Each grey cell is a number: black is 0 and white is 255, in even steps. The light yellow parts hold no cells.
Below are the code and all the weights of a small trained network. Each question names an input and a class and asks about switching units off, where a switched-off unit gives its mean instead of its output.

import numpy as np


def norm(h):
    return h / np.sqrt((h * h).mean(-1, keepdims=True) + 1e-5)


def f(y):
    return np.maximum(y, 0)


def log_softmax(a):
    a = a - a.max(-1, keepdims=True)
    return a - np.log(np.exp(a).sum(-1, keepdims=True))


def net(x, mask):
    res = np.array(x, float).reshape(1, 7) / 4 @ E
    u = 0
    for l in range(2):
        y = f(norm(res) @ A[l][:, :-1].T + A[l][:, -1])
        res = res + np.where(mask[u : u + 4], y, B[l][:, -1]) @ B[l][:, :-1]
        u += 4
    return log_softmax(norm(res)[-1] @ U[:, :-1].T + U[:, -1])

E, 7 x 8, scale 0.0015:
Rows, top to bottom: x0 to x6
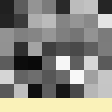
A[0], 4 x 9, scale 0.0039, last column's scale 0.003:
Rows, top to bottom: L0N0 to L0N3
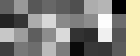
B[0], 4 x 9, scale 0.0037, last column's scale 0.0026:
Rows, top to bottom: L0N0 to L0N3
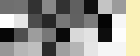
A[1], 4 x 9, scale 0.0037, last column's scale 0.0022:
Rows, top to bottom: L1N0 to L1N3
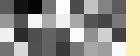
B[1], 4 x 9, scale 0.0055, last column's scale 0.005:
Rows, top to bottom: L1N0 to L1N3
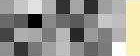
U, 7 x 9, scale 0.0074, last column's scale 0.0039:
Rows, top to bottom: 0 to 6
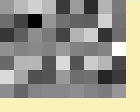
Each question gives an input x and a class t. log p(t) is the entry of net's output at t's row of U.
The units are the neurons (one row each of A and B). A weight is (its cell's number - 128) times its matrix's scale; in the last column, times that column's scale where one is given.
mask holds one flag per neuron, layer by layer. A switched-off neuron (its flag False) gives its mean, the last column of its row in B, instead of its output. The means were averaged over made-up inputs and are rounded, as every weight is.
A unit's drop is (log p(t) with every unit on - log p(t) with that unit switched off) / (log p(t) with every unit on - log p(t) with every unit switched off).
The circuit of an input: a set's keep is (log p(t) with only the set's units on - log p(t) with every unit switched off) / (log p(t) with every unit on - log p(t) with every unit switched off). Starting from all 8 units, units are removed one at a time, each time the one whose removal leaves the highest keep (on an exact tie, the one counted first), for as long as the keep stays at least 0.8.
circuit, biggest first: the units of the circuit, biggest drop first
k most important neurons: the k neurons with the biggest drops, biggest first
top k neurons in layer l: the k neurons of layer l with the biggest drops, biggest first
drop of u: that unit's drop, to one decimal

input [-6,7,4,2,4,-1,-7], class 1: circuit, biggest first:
[L1N1]
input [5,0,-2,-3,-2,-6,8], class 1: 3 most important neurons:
[L1N3, L0N2, L0N0]
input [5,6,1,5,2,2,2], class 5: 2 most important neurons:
[L0N1, L0N2]
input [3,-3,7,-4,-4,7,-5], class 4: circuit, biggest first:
[L1N2, L0N2, L1N0]
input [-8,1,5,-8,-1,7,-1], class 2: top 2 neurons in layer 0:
[L0N2, L0N3]
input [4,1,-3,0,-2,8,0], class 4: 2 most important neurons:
[L1N2, L0N2]
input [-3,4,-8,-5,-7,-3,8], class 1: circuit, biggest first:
[L1N0, L1N3]
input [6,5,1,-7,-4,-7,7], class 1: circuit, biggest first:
[L0N2, L1N3]
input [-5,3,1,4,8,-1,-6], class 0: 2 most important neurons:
[L1N0, L1N3]
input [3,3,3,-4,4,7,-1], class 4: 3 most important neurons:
[L1N2, L0N2, L0N1]
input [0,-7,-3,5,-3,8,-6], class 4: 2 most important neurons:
[L1N2, L0N1]
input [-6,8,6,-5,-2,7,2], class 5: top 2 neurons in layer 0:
[L0N1, L0N3]
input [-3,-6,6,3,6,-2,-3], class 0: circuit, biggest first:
[L1N0, L0N1]
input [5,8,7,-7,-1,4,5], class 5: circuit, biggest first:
[L0N1, L0N2]
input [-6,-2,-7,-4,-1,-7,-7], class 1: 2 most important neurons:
[L1N1, L0N1]
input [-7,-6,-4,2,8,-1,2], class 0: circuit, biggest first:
[L1N0]
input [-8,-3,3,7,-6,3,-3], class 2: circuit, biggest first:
[L0N2, L1N0]
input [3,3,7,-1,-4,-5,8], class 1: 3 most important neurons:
[L1N3, L1N0, L0N2]
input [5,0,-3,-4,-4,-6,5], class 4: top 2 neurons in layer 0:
[L0N3, L0N2]
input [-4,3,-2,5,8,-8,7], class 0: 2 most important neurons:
[L1N0, L1N1]
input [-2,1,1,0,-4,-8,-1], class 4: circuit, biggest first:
[L0N3]
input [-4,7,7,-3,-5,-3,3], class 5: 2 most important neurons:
[L0N1, L1N0]
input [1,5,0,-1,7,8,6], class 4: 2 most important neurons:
[L1N2, L1N1]
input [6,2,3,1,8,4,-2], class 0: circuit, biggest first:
[L1N0, L0N2]
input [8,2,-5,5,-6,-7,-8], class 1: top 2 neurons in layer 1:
[L1N1, L1N0]
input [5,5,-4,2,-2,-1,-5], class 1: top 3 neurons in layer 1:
[L1N1, L1N0, L1N2]
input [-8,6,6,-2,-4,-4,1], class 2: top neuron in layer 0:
[L0N2]
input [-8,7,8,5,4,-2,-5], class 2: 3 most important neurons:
[L0N2, L1N3, L0N1]
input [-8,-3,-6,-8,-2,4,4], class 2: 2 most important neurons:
[L0N2, L1N1]
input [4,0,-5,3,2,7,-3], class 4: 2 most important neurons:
[L1N2, L0N2]
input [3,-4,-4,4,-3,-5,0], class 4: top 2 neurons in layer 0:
[L0N3, L0N2]
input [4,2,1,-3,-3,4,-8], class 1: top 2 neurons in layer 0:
[L0N2, L0N3]
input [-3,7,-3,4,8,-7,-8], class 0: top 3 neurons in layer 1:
[L1N0, L1N3, L1N2]
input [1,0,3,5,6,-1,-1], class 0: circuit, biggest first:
[L1N0]
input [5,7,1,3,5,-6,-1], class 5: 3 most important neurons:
[L0N1, L0N2, L1N2]
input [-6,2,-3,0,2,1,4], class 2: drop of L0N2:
1.1
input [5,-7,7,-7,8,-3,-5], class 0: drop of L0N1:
0.3
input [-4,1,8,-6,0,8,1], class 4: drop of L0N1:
0.0
